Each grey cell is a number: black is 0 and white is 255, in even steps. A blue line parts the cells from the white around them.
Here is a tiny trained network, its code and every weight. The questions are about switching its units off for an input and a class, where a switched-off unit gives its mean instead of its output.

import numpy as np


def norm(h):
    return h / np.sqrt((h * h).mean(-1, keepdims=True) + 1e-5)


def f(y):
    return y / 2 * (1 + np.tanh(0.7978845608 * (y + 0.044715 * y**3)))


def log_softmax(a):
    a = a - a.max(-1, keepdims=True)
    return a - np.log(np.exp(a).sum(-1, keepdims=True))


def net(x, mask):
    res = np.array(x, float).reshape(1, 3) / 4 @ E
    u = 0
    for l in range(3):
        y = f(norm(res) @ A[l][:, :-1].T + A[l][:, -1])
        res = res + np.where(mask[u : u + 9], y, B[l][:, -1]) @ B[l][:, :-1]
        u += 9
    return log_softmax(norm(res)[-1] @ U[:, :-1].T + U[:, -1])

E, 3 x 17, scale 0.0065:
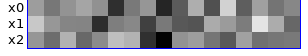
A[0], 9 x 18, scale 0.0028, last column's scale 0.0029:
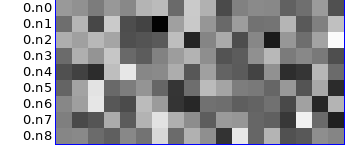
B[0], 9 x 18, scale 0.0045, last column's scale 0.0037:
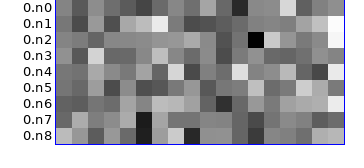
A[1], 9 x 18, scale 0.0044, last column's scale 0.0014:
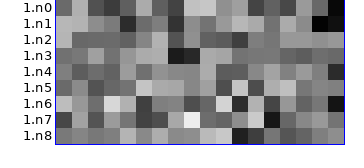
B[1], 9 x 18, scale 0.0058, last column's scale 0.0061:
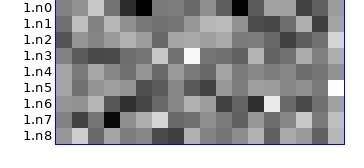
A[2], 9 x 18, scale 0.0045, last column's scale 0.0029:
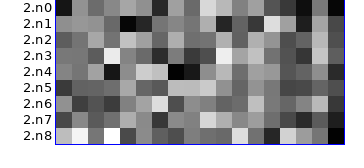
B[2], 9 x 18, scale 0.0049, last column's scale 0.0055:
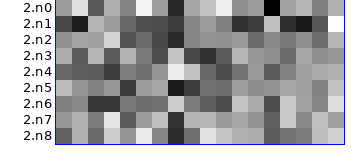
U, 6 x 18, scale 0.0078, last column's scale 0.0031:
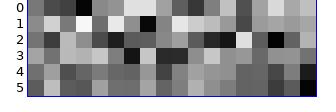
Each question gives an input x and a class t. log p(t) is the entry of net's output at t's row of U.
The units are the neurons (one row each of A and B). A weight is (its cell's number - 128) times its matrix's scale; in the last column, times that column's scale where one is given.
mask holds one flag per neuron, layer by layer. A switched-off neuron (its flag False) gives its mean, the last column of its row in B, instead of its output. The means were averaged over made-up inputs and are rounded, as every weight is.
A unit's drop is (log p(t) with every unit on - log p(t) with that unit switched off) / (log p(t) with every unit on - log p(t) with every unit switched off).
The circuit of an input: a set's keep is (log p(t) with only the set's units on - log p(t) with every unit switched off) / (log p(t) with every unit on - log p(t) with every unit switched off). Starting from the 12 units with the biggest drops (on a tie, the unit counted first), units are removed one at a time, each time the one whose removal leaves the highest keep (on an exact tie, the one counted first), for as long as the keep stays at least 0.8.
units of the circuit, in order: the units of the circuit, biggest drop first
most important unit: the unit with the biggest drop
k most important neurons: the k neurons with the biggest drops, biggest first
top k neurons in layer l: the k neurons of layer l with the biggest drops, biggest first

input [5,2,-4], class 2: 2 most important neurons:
1.n6, 0.n6
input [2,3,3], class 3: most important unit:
0.n6
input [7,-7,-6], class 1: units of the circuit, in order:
2.n5, 2.n0
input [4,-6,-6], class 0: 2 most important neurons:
1.n7, 1.n2
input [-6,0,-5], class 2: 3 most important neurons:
1.n0, 0.n6, 2.n1
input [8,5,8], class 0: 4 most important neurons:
1.n3, 0.n8, 2.n4, 0.n6
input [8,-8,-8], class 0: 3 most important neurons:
1.n7, 1.n2, 2.n1
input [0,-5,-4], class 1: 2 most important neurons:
0.n6, 0.n4
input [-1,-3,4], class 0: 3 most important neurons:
1.n3, 1.n2, 0.n2
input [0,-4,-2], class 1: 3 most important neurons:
2.n0, 0.n6, 0.n2
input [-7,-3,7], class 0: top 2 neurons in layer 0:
0.n2, 0.n6
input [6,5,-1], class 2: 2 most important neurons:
1.n6, 2.n1
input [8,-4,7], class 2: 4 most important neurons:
1.n6, 0.n1, 1.n7, 2.n1
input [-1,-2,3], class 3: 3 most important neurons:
0.n6, 0.n4, 1.n7
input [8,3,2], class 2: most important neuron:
1.n6
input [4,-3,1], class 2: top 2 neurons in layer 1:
1.n2, 1.n6
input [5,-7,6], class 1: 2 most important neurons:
0.n1, 1.n7
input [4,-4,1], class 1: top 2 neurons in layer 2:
2.n0, 2.n7
